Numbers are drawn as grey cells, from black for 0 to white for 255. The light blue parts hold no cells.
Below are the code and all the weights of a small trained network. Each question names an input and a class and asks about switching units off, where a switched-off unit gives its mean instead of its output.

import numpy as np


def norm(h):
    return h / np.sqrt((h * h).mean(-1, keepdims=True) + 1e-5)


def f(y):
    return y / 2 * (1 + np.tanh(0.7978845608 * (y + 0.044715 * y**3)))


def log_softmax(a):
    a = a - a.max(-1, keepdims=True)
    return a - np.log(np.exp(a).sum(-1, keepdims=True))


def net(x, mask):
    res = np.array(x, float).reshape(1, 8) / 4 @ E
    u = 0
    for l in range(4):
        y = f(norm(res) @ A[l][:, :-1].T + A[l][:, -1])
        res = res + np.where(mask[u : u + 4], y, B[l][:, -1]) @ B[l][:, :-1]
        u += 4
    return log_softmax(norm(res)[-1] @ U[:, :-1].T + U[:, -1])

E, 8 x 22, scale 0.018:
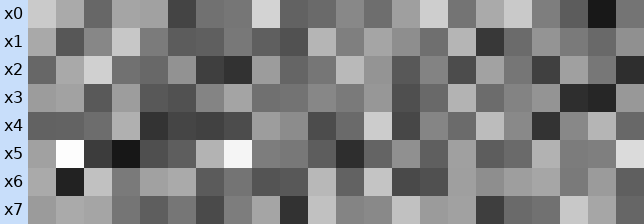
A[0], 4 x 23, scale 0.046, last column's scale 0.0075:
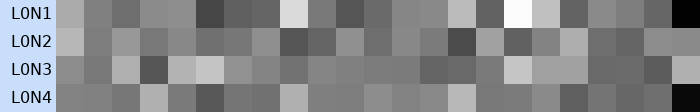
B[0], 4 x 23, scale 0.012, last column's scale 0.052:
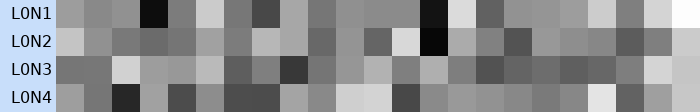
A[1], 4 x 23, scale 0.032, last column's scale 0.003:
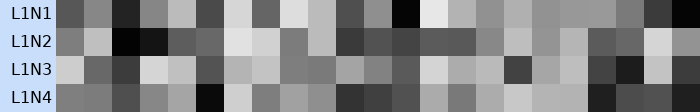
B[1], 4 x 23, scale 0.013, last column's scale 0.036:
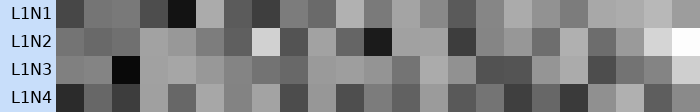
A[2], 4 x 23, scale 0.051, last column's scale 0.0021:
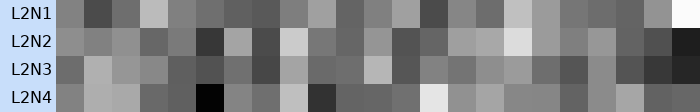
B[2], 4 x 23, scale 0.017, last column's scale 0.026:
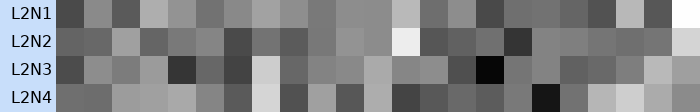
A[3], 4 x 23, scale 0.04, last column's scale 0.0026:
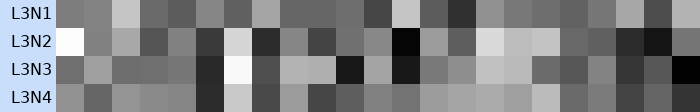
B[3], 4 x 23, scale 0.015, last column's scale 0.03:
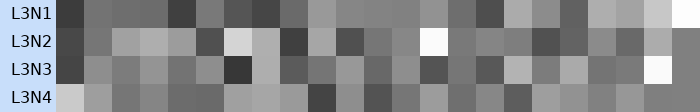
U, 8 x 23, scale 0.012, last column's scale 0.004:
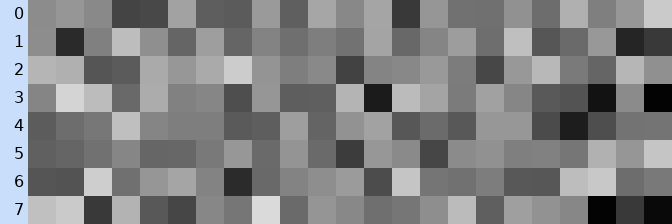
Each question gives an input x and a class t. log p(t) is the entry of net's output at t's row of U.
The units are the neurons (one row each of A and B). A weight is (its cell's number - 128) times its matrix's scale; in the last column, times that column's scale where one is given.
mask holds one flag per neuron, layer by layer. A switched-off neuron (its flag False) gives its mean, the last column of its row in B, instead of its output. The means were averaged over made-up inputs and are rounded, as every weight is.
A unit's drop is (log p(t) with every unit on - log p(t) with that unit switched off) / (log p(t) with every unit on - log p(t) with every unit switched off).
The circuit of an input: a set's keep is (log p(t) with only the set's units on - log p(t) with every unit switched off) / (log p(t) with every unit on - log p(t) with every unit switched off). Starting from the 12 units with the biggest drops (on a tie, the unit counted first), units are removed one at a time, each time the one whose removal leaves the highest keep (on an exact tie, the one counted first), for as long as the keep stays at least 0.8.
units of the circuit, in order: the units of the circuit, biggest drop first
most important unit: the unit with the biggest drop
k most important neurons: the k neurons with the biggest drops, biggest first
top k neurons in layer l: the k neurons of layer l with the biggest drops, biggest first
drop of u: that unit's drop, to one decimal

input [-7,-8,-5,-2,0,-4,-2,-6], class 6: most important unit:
L0N3
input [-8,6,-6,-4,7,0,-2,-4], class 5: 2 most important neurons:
[L0N4 L0N3]
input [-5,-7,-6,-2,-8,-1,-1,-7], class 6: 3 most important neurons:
[L0N3 L0N2 L1N2]
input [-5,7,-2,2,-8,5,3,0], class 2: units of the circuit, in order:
[L0N1 L1N3]
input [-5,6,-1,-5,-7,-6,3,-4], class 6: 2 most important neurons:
[L0N1 L0N3]
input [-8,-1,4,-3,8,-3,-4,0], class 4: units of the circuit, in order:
[L0N1 L2N1]
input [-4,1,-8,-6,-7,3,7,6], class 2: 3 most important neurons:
[L0N1 L1N3 L2N2]
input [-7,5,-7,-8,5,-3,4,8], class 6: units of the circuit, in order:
[L0N1 L1N2 L0N2]
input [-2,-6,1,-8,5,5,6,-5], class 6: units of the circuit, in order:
[L0N2 L0N3]
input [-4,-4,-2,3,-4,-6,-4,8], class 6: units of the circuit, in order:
[L0N2 L0N1]
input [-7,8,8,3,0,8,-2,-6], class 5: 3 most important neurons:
[L0N1 L0N3 L1N2]
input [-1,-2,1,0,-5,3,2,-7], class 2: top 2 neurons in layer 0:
[L0N1 L0N2]
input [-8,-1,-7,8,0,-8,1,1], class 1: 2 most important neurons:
[L0N1 L1N2]
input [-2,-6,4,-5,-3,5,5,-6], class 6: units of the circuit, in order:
[L0N3]
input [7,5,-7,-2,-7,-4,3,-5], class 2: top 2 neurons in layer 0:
[L0N2 L0N1]
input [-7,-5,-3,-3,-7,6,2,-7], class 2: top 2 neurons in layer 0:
[L0N3 L0N1]
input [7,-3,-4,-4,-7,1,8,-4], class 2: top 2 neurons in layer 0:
[L0N2 L0N1]
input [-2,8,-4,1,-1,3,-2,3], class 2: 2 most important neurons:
[L0N1 L1N3]
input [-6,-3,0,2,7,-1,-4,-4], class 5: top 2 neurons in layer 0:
[L0N3 L0N4]
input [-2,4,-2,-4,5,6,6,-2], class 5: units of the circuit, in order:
[L0N1]
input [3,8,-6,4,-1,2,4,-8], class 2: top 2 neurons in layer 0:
[L0N2 L0N1]
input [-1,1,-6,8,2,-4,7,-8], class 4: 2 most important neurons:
[L0N1 L2N1]
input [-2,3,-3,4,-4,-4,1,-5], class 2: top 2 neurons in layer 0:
[L0N1 L0N2]
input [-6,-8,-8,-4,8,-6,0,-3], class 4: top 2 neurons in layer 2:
[L2N1 L2N2]
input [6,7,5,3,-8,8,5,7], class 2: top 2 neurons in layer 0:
[L0N1 L0N4]
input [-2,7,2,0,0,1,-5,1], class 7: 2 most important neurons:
[L0N1 L1N2]
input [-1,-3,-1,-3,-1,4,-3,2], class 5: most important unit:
L1N2
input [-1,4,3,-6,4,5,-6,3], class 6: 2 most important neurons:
[L0N2 L0N1]
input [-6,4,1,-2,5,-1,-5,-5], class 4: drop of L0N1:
0.3
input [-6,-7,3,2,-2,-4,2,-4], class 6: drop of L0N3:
0.1
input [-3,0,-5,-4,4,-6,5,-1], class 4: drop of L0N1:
0.4
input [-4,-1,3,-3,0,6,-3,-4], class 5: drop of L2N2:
0.0
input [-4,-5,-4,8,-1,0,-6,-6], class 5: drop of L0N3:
0.1
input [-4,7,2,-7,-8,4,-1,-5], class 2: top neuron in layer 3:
[L3N1]
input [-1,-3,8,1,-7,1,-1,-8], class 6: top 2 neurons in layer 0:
[L0N3 L0N2]
